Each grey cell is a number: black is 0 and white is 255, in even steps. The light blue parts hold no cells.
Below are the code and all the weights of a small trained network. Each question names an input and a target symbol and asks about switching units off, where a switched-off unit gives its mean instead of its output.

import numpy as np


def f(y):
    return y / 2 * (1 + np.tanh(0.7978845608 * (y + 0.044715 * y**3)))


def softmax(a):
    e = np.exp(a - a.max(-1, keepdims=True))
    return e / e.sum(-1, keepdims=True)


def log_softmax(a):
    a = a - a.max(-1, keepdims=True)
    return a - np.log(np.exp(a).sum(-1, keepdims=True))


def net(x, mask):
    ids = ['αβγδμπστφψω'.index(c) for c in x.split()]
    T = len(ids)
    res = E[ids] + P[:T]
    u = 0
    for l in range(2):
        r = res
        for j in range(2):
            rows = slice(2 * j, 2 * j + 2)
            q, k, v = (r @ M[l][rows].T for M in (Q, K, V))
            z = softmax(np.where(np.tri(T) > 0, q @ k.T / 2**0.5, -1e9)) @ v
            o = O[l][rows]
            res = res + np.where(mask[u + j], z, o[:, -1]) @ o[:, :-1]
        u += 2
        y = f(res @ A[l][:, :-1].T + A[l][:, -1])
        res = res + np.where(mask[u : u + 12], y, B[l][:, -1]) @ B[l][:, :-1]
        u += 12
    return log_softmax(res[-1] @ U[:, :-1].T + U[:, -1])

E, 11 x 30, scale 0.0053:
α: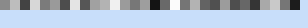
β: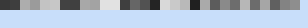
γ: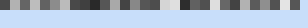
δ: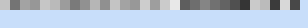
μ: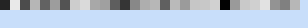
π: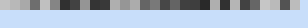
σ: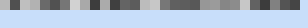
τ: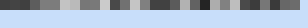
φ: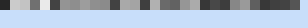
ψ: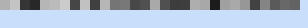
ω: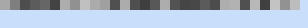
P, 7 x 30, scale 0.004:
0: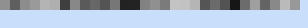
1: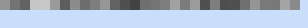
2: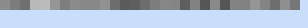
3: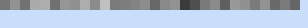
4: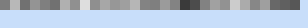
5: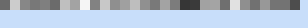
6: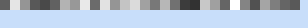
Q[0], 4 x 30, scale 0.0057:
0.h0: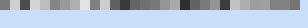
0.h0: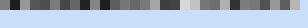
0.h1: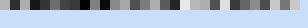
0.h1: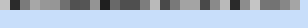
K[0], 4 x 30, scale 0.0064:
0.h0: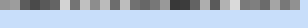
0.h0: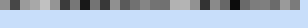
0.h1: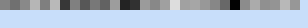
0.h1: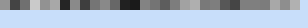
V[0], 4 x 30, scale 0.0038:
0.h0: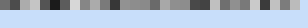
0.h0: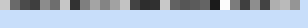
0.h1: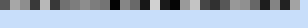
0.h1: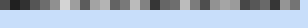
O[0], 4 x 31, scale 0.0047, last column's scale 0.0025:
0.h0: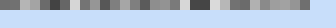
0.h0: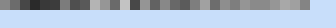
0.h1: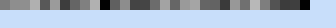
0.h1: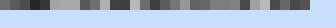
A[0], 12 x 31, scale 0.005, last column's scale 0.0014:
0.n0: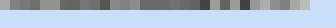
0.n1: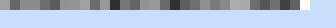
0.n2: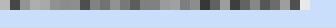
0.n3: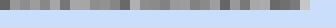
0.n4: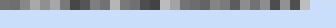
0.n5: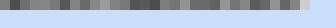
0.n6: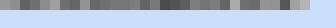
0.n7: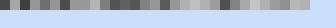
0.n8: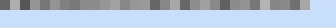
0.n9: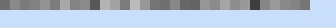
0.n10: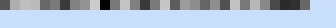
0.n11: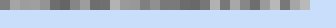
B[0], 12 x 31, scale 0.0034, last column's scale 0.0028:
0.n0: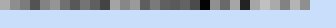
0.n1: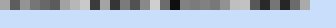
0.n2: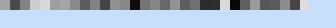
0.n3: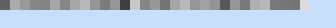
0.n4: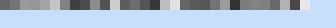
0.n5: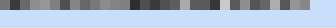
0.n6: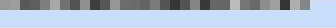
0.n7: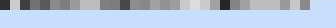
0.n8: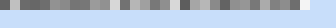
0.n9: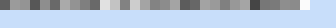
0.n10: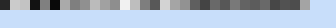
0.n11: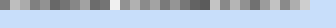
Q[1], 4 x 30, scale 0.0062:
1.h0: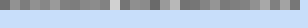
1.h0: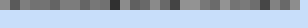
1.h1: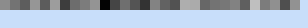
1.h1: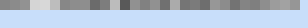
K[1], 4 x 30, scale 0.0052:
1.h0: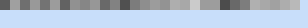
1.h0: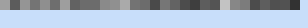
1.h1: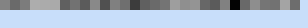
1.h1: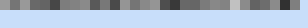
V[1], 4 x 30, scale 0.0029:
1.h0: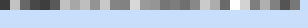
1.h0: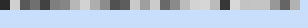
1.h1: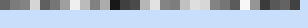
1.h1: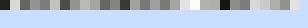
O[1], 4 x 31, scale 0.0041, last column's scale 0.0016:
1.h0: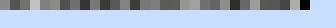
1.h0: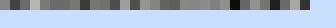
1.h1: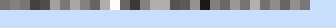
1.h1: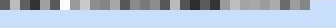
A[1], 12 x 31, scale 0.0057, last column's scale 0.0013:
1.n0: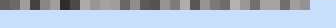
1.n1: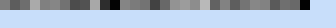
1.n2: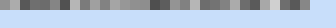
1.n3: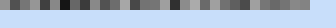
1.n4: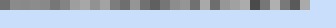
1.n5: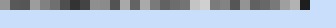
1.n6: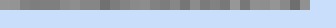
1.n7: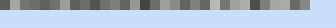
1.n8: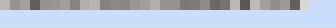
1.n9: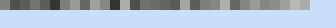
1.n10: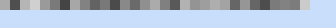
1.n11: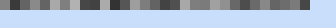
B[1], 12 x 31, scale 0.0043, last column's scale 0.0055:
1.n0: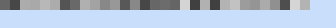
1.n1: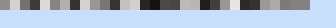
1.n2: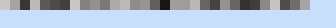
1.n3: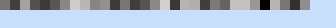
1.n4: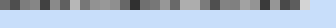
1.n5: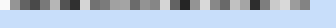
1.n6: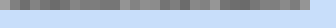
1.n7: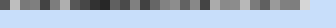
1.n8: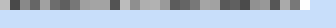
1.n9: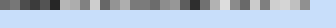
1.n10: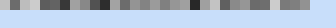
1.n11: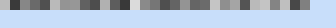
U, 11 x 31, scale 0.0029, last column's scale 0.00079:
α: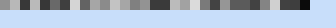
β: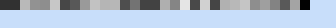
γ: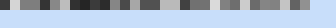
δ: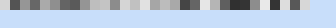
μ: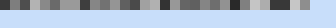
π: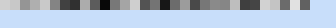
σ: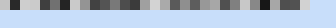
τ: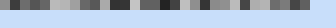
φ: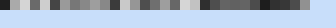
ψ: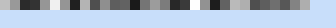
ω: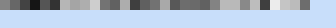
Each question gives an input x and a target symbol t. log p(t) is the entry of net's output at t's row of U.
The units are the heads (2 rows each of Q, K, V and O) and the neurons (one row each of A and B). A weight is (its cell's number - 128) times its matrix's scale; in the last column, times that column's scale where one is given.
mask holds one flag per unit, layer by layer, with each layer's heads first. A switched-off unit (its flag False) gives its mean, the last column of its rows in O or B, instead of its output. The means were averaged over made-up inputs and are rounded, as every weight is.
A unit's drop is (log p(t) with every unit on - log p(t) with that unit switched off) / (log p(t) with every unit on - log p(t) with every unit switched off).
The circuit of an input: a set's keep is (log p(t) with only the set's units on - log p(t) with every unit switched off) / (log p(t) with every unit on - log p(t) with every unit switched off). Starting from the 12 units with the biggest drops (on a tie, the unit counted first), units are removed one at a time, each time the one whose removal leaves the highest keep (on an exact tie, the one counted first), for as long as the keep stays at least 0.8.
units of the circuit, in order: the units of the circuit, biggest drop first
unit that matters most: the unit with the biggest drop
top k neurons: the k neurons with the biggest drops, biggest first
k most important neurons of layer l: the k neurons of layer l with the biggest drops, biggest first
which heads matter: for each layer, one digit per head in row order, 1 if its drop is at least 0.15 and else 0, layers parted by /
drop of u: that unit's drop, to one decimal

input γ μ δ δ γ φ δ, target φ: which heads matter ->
01 / 10
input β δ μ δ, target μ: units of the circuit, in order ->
1.h1, 1.h0, 0.n7, 0.n2
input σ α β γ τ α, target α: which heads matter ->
00 / 00
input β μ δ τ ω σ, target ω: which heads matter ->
11 / 01
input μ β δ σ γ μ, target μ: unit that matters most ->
1.h0
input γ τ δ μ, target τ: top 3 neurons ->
1.n11, 1.n1, 0.n7
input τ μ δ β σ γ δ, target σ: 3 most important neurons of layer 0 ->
0.n7, 0.n1, 0.n3
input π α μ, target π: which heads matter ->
10 / 11
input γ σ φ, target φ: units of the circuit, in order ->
0.h1, 0.n10
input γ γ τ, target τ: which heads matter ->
01 / 00
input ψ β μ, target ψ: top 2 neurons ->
1.n5, 0.n7
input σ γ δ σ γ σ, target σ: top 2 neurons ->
0.n1, 1.n10
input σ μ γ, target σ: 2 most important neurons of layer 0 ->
0.n7, 0.n1
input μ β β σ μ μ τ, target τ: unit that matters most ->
1.n11
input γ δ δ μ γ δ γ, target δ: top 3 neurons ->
0.n9, 1.n5, 0.n7
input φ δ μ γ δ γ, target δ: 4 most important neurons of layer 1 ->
1.n5, 1.n7, 1.n11, 1.n4
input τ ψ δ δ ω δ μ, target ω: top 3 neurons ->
1.n9, 0.n7, 1.n3
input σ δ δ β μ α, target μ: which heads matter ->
00 / 11
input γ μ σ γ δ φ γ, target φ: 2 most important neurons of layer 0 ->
0.n10, 0.n7
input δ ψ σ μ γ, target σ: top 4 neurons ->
0.n1, 1.n3, 0.n7, 1.n10
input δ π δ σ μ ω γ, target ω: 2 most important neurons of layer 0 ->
0.n7, 0.n3
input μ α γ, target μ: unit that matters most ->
1.h1
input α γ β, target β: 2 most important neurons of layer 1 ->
1.n0, 1.n4
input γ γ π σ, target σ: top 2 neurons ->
1.n10, 0.n1
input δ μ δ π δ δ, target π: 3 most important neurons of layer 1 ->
1.n1, 1.n10, 1.n8
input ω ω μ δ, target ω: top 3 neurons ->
0.n7, 1.n9, 1.n3
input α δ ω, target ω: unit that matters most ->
0.h0
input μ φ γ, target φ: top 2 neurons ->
1.n1, 0.n10
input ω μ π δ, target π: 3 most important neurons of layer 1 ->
1.n1, 1.n10, 1.n5
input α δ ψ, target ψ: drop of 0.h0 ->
0.6
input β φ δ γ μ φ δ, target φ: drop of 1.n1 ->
0.2
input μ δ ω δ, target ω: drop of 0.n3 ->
0.1
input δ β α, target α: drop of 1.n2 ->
0.7
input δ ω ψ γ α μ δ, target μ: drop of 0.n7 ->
0.2
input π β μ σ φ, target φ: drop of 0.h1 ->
0.6
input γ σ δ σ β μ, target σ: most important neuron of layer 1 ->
1.n3
